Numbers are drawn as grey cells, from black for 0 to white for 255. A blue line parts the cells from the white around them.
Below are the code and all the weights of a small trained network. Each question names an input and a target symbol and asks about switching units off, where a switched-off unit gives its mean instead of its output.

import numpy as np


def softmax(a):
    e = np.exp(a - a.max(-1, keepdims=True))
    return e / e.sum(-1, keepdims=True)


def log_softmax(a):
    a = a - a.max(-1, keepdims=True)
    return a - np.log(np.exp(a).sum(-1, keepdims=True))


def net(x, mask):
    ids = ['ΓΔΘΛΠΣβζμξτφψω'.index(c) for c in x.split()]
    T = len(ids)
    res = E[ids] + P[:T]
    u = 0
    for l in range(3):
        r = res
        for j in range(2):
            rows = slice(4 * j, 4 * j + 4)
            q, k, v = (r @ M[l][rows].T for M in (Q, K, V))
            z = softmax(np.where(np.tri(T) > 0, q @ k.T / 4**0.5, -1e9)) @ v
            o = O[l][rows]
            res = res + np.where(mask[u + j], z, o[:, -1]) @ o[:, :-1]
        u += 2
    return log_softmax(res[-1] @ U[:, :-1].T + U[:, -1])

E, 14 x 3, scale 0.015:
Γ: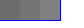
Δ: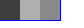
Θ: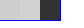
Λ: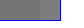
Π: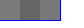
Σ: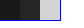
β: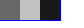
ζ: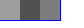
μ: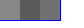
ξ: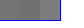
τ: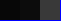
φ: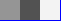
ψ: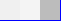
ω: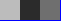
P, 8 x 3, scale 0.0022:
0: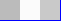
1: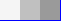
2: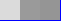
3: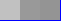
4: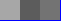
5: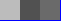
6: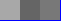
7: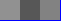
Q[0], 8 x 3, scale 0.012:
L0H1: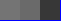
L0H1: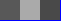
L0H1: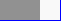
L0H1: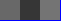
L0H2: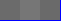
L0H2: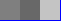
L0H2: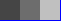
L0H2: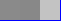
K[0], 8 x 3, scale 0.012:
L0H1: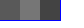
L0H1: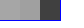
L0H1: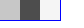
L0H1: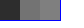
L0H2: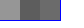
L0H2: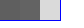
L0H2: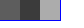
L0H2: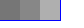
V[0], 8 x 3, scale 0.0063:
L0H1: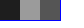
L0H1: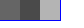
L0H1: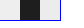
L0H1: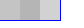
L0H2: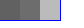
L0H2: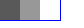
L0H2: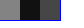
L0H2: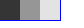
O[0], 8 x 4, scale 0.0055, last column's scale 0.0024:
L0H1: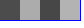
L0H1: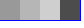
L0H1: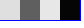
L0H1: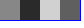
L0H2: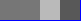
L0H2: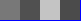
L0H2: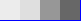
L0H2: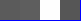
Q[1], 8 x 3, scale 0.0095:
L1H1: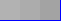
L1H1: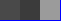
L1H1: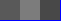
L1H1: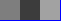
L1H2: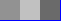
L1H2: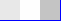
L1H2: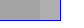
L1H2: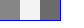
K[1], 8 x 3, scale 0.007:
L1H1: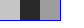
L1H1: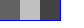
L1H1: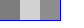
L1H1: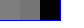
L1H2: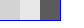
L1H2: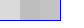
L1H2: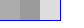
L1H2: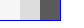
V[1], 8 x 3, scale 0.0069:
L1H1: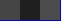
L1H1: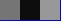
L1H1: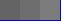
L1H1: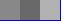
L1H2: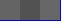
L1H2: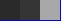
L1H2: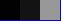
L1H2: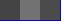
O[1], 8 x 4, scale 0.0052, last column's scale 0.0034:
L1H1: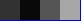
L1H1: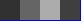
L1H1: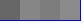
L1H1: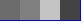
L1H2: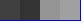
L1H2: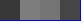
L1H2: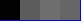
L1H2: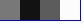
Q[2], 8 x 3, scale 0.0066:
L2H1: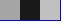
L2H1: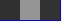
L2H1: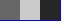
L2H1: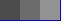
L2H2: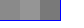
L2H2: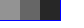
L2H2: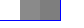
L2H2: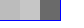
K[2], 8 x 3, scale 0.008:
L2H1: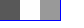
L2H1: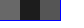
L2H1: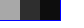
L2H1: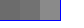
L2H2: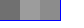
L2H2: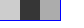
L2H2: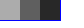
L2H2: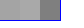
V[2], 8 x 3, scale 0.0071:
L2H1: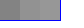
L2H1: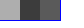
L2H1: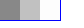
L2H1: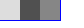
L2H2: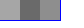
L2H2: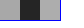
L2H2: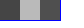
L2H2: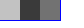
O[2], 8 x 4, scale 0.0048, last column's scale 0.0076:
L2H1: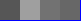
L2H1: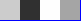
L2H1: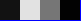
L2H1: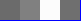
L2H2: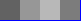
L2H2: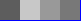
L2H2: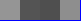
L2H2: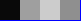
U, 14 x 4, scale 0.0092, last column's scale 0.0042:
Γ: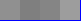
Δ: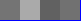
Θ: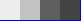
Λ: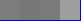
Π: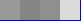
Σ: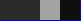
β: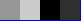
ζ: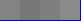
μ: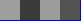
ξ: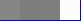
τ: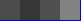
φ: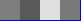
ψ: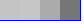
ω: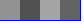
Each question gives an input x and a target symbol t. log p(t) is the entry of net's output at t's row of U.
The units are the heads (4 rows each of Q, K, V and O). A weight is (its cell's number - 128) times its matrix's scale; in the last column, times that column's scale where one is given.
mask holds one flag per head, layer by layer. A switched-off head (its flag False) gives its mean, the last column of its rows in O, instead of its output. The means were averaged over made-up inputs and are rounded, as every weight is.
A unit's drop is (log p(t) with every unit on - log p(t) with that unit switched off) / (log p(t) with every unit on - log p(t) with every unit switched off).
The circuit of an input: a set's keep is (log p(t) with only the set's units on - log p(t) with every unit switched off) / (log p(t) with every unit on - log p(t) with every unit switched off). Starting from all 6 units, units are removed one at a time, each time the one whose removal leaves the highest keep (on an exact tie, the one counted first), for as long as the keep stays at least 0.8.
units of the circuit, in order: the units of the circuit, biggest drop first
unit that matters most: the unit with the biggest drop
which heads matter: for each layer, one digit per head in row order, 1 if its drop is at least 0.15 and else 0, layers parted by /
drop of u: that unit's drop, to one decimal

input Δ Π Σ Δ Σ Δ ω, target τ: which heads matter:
01 / 01 / 10
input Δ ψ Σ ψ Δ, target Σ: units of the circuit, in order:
(L0H2 L1H2)
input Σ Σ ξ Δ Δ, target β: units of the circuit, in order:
(L2H1 L1H2 L2H2 L0H1)
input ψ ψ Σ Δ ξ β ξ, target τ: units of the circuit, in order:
(L0H2 L1H2 L2H1)
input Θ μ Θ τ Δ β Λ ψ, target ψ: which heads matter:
10 / 01 / 10
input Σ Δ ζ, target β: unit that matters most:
L2H1
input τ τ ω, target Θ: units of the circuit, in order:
(L0H2 L0H1 L1H2)
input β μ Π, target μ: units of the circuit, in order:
(L2H1 L0H1 L1H2 L1H1)
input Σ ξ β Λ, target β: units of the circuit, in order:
(L2H1 L0H2 L1H2 L2H2)
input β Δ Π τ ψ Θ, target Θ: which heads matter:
00 / 11 / 10
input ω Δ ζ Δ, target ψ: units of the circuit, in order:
(L0H1 L1H2 L0H2 L1H1)
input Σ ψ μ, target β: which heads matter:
01 / 11 / 11
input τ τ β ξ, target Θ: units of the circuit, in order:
(L0H2 L0H1 L2H1 L1H2)
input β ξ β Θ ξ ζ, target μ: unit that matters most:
L2H1
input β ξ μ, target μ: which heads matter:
11 / 11 / 10
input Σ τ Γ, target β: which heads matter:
11 / 11 / 11
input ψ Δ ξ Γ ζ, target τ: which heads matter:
01 / 11 / 10
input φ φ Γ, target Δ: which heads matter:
11 / 11 / 10
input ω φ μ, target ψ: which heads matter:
10 / 01 / 00
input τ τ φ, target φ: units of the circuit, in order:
(L0H1)
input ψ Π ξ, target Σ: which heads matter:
11 / 10 / 10
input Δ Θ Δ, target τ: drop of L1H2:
0.4
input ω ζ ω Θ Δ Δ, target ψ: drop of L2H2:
0.0
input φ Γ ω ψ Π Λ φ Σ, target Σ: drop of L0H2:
0.1
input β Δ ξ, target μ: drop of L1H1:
0.4
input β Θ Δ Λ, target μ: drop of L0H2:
0.3
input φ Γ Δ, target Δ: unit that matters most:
L2H1
